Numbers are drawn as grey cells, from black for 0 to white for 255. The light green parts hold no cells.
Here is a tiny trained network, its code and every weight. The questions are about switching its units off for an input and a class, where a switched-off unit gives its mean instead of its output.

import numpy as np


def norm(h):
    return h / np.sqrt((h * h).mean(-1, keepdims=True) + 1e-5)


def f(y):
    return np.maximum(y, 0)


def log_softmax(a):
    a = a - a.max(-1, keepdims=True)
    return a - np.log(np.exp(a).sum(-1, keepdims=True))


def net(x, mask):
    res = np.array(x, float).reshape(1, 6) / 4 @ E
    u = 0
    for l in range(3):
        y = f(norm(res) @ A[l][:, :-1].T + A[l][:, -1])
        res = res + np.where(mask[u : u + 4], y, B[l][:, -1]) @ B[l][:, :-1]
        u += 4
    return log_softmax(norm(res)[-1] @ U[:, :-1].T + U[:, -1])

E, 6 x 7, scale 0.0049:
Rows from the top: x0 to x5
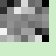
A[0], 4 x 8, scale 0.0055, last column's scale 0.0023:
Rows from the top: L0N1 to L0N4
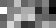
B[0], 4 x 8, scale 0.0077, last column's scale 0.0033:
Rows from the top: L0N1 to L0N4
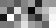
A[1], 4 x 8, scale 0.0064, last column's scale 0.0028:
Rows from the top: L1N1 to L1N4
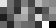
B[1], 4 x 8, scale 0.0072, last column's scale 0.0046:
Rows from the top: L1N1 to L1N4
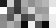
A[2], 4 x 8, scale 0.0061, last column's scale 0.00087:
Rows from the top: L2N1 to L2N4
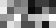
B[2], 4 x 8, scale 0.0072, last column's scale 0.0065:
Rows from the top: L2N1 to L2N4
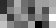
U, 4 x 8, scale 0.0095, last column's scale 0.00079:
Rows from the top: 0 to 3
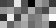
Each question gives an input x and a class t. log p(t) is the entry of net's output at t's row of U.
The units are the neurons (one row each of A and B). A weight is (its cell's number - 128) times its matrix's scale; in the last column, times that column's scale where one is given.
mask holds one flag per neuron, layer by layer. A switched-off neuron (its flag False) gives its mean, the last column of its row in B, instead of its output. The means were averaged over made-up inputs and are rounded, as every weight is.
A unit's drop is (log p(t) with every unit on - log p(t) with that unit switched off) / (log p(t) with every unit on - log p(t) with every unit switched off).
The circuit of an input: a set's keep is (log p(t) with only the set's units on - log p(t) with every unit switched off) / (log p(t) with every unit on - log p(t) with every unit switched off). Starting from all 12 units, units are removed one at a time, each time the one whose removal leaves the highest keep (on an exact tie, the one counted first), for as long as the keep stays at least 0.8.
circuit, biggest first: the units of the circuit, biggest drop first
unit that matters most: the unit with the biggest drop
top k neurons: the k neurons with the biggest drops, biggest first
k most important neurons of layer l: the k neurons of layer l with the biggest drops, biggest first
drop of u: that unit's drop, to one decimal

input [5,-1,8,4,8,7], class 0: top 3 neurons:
[L0N2; L2N1; L1N4]
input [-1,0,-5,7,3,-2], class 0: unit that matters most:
L0N2
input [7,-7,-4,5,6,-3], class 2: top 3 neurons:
[L1N1; L2N3; L1N3]
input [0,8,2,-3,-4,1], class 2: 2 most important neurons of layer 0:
[L0N3; L0N2]
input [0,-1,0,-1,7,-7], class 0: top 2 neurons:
[L0N2; L2N2]
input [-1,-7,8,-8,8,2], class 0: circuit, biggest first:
[L0N2; L2N2]
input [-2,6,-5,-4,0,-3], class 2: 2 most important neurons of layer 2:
[L2N4; L2N3]
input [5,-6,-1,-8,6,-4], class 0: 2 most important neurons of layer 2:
[L2N2; L2N1]
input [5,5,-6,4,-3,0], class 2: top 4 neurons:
[L0N3; L0N2; L2N3; L1N2]
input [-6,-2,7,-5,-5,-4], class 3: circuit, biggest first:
[L0N4; L2N3; L2N2]
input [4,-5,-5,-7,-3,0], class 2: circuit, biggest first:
[L1N1; L2N3]
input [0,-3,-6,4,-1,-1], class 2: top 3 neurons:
[L1N1; L0N3; L0N2]
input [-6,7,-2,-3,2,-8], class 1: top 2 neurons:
[L1N4; L1N1]
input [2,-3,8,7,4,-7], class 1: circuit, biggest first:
[L1N4]
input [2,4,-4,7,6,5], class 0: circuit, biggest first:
[L0N2; L2N1]
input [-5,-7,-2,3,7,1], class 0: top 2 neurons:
[L0N2; L1N2]
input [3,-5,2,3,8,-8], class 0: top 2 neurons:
[L0N2; L2N2]
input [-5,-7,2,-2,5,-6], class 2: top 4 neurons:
[L1N1; L1N3; L2N4; L1N2]
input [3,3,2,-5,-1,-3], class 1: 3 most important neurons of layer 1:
[L1N2; L1N1; L1N4]
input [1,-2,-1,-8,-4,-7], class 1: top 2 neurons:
[L1N4; L0N2]
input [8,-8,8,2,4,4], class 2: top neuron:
[L1N1]
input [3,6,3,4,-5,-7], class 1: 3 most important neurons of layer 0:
[L0N2; L0N4; L0N1]
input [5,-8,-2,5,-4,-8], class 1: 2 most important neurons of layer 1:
[L1N4; L1N2]
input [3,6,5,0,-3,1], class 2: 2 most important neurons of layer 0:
[L0N3; L0N2]
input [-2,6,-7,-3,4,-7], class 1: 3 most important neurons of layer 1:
[L1N4; L1N1; L1N2]
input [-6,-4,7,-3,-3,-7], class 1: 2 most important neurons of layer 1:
[L1N4; L1N3]
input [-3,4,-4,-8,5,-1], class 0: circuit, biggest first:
[L0N2]
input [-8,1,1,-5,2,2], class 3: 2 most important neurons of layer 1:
[L1N4; L1N3]
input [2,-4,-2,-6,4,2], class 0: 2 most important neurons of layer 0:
[L0N2; L0N3]
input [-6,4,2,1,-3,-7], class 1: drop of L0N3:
0.2
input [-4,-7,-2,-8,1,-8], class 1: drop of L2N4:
-0.1
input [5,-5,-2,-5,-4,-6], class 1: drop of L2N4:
-0.1
